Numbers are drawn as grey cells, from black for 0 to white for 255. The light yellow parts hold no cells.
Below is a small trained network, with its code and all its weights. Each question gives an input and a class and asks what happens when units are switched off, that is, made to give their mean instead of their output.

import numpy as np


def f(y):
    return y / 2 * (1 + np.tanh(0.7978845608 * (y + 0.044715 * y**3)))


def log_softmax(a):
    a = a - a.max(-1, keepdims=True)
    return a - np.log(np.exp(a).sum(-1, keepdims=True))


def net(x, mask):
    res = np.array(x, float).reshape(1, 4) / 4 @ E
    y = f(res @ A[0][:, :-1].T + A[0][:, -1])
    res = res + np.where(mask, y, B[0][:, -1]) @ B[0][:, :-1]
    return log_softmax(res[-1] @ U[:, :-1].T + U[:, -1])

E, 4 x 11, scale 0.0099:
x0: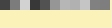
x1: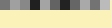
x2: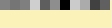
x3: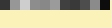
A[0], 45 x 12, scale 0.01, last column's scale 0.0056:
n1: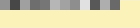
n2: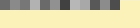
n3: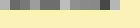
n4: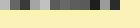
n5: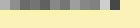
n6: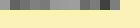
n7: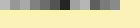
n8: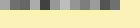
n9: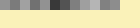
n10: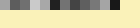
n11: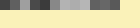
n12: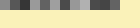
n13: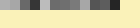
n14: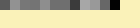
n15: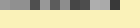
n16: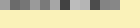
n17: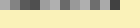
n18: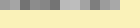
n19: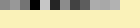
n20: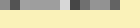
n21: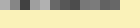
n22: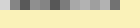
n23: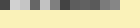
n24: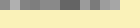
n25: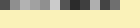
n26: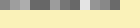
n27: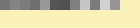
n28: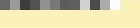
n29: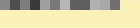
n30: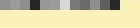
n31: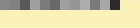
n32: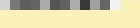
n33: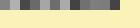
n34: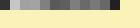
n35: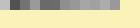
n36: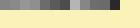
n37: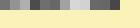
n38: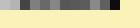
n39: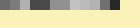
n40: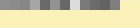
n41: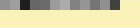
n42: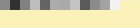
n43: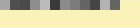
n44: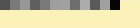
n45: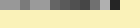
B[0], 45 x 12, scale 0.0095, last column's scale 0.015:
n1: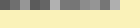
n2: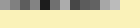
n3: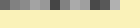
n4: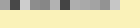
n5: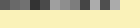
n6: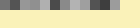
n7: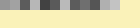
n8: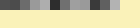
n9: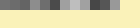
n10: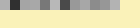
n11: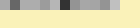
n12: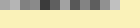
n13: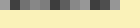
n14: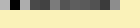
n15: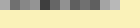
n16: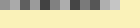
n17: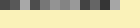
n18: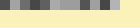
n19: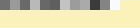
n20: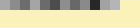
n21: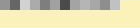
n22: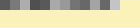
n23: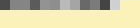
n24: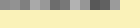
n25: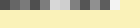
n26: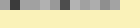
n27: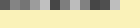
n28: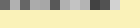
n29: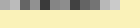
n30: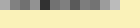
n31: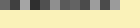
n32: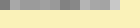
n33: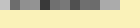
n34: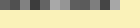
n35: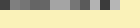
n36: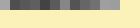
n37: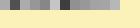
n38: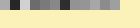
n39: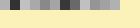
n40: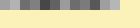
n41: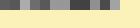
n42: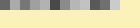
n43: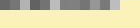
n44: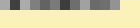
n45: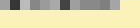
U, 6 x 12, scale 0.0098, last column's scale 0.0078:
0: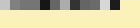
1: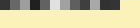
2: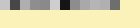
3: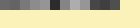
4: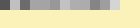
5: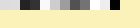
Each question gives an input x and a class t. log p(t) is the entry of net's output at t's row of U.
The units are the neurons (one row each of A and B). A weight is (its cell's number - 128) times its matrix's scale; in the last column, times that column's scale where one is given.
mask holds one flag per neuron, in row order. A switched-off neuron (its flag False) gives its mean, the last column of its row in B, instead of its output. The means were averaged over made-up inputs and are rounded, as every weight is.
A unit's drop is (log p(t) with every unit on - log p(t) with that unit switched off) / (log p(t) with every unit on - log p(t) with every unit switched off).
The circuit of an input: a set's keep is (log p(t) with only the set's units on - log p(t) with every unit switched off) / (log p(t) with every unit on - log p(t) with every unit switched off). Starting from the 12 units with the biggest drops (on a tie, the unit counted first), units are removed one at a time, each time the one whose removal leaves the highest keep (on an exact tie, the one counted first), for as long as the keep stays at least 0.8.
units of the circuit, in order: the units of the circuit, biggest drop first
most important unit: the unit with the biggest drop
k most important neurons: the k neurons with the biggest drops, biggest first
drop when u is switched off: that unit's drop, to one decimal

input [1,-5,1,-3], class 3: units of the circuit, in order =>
n8
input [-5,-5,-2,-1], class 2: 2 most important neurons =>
n19; n28
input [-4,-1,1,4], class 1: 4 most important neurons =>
n25; n11; n39; n37
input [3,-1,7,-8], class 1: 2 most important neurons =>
n35; n18
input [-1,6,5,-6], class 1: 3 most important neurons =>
n22; n5; n17
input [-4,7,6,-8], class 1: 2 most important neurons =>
n22; n5
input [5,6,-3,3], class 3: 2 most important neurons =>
n19; n23
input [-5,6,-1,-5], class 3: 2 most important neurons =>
n28; n27
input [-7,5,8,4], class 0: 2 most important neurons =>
n7; n2
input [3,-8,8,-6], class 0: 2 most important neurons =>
n16; n2
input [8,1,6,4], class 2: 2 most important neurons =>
n11; n37
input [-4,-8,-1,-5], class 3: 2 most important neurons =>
n42; n8
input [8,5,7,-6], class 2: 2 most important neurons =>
n37; n11
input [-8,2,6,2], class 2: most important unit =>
n4
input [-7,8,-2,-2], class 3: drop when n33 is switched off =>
-0.1
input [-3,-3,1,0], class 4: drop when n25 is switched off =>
-0.1
